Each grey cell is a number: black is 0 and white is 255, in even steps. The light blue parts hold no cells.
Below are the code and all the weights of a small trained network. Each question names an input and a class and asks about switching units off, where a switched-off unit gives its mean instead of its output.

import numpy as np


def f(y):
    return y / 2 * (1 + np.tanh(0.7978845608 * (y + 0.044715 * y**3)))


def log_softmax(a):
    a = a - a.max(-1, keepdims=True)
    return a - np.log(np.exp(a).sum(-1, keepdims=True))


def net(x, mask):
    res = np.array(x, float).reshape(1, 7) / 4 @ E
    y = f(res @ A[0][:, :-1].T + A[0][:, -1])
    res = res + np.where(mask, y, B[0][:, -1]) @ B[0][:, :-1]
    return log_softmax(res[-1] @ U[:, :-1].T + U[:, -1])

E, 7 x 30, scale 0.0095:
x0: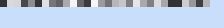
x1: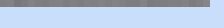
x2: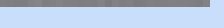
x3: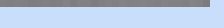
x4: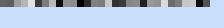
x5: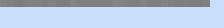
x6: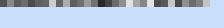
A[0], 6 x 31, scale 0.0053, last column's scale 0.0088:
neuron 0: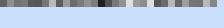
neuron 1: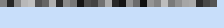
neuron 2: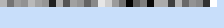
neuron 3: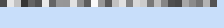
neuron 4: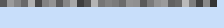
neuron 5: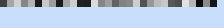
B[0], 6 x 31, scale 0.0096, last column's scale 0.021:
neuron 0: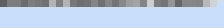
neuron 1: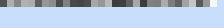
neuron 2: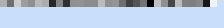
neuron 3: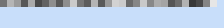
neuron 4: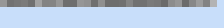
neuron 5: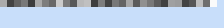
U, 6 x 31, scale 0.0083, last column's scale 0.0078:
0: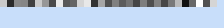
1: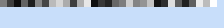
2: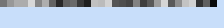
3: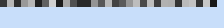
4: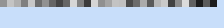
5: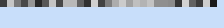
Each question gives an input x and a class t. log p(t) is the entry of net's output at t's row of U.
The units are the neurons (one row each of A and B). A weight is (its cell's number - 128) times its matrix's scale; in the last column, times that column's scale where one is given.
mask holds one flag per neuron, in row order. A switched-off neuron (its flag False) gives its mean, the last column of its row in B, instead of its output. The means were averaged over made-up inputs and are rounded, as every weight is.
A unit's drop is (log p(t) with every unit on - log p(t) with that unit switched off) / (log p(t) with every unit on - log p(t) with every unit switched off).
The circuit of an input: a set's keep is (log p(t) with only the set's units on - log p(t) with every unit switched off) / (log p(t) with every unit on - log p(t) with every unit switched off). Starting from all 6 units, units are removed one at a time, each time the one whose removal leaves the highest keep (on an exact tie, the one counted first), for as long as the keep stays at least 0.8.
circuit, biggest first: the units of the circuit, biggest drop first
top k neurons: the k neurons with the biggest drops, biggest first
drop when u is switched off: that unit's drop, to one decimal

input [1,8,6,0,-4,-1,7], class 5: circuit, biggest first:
(neuron 5)
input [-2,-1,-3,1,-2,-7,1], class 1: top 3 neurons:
(neuron 2; neuron 1; neuron 3)
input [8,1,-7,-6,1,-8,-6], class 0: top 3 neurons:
(neuron 5; neuron 1; neuron 4)
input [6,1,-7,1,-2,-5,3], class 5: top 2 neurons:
(neuron 3; neuron 2)
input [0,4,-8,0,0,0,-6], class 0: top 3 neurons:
(neuron 1; neuron 3; neuron 2)
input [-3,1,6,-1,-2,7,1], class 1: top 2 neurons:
(neuron 2; neuron 1)
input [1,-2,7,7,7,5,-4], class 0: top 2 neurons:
(neuron 5; neuron 3)
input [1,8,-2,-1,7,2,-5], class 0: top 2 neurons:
(neuron 5; neuron 3)
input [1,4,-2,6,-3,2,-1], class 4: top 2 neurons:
(neuron 5; neuron 1)
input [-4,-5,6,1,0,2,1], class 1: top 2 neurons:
(neuron 2; neuron 1)
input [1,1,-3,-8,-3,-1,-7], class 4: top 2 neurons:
(neuron 5; neuron 1)
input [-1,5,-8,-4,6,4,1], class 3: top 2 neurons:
(neuron 1; neuron 2)
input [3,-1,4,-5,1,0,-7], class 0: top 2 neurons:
(neuron 5; neuron 1)
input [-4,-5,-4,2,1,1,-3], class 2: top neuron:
(neuron 5)
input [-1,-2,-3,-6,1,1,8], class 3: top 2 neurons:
(neuron 5; neuron 3)
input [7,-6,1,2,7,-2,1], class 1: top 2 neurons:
(neuron 5; neuron 2)
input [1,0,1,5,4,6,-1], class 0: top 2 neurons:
(neuron 5; neuron 3)
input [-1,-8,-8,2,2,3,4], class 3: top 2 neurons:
(neuron 5; neuron 2)
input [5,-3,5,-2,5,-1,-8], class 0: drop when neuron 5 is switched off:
1.6
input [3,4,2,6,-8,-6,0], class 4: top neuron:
(neuron 0)
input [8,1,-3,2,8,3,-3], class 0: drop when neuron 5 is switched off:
2.1
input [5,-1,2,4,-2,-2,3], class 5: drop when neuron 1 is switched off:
0.0
